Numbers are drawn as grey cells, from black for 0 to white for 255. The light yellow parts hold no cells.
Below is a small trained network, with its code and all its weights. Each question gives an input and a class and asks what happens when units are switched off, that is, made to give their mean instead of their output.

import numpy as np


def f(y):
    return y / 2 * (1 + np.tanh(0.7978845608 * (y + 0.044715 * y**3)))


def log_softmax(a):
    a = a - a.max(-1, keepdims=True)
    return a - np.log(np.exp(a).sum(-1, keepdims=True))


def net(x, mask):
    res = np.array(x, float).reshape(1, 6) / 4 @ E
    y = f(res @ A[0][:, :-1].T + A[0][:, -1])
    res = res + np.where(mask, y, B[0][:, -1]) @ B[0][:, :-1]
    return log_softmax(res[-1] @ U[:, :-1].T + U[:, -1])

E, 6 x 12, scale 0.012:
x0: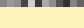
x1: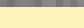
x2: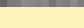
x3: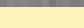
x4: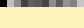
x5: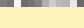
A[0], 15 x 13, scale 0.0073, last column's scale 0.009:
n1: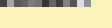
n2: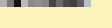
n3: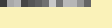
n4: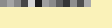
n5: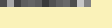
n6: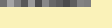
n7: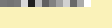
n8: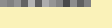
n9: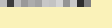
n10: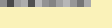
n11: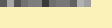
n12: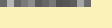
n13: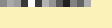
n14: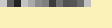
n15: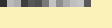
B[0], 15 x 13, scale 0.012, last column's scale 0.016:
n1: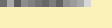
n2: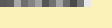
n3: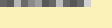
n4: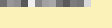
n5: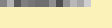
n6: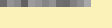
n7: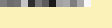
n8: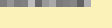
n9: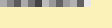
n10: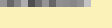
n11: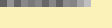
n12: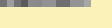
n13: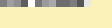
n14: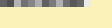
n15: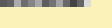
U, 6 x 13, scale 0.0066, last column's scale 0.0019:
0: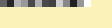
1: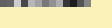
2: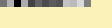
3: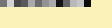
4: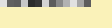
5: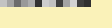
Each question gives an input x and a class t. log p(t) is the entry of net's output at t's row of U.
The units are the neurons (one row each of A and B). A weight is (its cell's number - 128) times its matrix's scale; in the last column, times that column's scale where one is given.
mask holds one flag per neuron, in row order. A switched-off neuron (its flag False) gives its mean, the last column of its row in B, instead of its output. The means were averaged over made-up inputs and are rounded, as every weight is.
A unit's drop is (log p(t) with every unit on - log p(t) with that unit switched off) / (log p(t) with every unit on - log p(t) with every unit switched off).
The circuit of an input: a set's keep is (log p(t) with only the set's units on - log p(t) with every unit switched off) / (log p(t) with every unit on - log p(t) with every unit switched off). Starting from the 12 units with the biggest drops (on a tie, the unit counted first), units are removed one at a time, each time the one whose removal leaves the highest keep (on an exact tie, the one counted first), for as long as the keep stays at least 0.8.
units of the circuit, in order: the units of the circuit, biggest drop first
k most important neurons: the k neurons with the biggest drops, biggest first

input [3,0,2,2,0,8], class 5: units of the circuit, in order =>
[n9]
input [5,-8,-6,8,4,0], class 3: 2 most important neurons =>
[n14, n2]
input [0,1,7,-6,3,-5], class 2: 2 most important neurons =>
[n13, n4]
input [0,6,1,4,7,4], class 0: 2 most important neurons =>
[n13, n4]
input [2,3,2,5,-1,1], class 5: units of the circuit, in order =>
[n15, n2]
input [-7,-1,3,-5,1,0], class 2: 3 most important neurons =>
[n14, n2, n15]
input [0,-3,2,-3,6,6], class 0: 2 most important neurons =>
[n13, n4]
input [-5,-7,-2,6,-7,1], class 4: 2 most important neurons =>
[n9, n15]
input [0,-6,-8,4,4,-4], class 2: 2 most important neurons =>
[n13, n4]
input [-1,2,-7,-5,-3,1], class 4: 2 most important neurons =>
[n15, n3]
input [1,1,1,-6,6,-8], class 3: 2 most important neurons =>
[n7, n12]
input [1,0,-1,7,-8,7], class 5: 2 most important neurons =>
[n7, n8]
